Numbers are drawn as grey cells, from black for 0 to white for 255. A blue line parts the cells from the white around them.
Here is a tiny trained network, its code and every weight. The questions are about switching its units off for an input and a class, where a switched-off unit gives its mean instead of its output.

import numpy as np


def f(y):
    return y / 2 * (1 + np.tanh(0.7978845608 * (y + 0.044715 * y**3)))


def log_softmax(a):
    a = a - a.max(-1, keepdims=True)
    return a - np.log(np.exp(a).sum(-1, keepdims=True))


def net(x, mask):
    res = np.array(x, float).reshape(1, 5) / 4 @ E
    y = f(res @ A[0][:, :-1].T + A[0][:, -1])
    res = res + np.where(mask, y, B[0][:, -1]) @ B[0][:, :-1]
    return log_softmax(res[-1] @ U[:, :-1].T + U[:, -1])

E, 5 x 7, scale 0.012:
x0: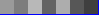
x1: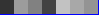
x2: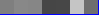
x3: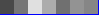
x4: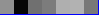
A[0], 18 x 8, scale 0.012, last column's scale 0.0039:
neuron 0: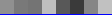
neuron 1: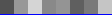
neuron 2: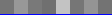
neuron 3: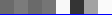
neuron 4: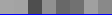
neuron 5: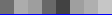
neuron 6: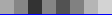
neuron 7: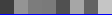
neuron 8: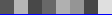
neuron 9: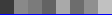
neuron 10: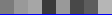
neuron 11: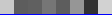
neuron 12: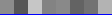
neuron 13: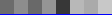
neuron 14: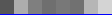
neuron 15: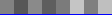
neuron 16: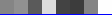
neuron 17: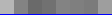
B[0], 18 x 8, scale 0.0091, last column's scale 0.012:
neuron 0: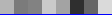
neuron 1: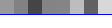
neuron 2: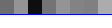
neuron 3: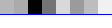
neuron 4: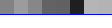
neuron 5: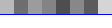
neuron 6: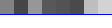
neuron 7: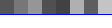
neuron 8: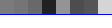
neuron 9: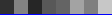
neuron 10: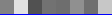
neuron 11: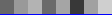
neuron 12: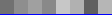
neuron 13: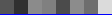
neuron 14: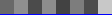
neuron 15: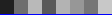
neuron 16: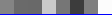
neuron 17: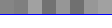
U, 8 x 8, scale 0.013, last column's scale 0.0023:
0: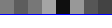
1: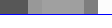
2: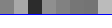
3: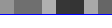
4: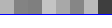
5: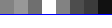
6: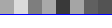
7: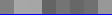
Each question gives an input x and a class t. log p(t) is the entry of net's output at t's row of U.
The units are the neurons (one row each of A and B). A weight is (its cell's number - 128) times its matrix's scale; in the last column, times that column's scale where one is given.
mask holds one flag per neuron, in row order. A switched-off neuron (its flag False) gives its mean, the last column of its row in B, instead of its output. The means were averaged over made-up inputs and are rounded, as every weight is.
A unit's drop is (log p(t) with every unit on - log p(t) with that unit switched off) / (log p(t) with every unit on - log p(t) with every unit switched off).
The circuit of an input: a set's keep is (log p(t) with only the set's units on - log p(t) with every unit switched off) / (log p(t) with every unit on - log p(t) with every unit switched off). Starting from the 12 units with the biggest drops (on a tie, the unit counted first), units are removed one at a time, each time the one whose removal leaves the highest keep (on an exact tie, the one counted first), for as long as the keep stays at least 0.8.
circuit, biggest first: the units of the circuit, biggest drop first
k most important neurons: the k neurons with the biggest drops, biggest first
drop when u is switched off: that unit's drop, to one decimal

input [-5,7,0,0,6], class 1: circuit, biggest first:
(neuron 15)
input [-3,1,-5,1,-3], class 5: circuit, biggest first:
(neuron 16; neuron 0)
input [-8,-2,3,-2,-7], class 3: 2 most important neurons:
(neuron 4; neuron 6)
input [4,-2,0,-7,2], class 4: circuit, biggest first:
(neuron 9; neuron 14; neuron 7; neuron 17)
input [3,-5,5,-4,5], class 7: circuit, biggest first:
(neuron 11; neuron 16)
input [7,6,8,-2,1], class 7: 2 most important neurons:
(neuron 3; neuron 15)
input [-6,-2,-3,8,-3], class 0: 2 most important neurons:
(neuron 13; neuron 3)
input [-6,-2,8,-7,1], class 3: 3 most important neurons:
(neuron 6; neuron 11; neuron 4)
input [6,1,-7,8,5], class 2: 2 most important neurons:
(neuron 3; neuron 1)
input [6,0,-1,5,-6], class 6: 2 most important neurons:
(neuron 10; neuron 1)
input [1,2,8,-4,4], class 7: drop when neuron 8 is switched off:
0.1
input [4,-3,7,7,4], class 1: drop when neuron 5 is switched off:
0.0
